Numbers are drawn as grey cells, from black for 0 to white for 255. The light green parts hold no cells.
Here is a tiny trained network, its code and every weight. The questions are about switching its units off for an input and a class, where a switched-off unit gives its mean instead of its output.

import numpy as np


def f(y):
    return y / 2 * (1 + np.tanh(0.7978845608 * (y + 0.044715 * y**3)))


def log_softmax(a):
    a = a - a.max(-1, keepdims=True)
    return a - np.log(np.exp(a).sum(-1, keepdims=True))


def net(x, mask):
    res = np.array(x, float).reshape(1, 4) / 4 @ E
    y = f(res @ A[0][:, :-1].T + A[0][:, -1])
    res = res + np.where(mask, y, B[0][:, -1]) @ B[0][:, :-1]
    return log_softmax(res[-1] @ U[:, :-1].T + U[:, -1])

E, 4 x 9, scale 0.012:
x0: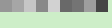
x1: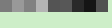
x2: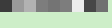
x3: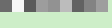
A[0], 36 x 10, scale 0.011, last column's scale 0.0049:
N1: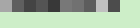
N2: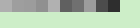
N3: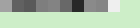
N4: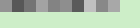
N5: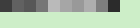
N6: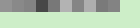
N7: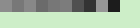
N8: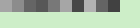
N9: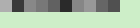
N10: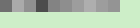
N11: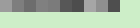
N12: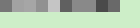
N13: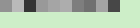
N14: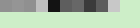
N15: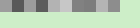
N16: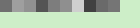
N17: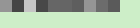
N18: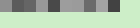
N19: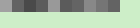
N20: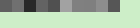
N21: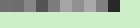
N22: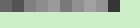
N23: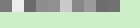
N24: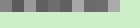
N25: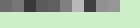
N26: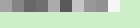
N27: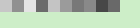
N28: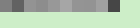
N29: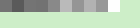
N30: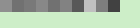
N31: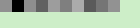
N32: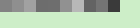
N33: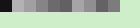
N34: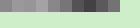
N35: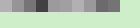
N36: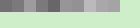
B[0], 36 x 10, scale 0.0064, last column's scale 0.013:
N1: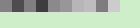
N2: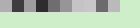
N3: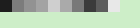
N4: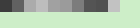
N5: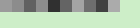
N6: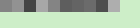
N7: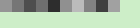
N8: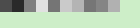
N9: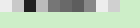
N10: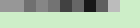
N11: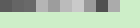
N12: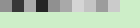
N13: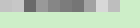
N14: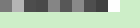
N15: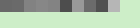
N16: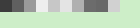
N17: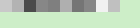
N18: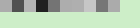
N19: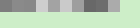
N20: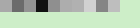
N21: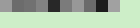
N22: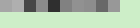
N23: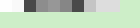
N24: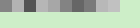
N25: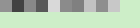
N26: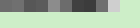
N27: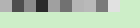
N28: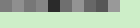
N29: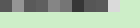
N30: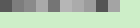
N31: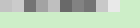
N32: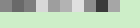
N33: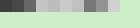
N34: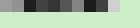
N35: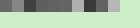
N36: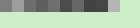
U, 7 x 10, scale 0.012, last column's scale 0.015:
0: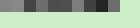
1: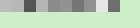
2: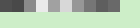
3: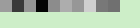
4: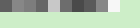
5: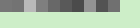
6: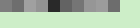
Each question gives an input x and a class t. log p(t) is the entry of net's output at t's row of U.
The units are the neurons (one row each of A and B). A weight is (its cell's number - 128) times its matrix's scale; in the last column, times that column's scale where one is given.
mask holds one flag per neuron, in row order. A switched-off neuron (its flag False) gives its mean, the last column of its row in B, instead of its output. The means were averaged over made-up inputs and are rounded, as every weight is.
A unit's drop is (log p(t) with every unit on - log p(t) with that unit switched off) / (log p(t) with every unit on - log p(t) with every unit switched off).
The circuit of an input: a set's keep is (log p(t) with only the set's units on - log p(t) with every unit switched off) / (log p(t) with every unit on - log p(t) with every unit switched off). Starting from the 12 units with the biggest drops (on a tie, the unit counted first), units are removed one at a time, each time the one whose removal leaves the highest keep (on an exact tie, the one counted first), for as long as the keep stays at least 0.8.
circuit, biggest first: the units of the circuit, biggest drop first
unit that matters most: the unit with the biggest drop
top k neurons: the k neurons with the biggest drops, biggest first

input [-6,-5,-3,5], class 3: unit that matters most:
N20
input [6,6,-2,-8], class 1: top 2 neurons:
N9, N17
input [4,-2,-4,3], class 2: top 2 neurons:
N8, N20
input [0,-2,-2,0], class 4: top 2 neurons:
N34, N16
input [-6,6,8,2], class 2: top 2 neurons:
N16, N33
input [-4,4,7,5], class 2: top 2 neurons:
N16, N33
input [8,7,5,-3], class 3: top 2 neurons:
N12, N27
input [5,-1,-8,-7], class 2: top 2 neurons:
N3, N4
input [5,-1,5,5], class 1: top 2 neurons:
N23, N3
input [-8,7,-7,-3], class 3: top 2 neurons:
N1, N20
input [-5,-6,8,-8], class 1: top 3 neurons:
N31, N9, N24
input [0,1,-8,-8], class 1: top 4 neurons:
N9, N17, N31, N16
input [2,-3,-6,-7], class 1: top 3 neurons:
N9, N17, N31
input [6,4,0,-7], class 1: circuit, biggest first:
N9
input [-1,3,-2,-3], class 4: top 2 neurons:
N23, N3
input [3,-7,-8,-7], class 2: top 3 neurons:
N4, N8, N19
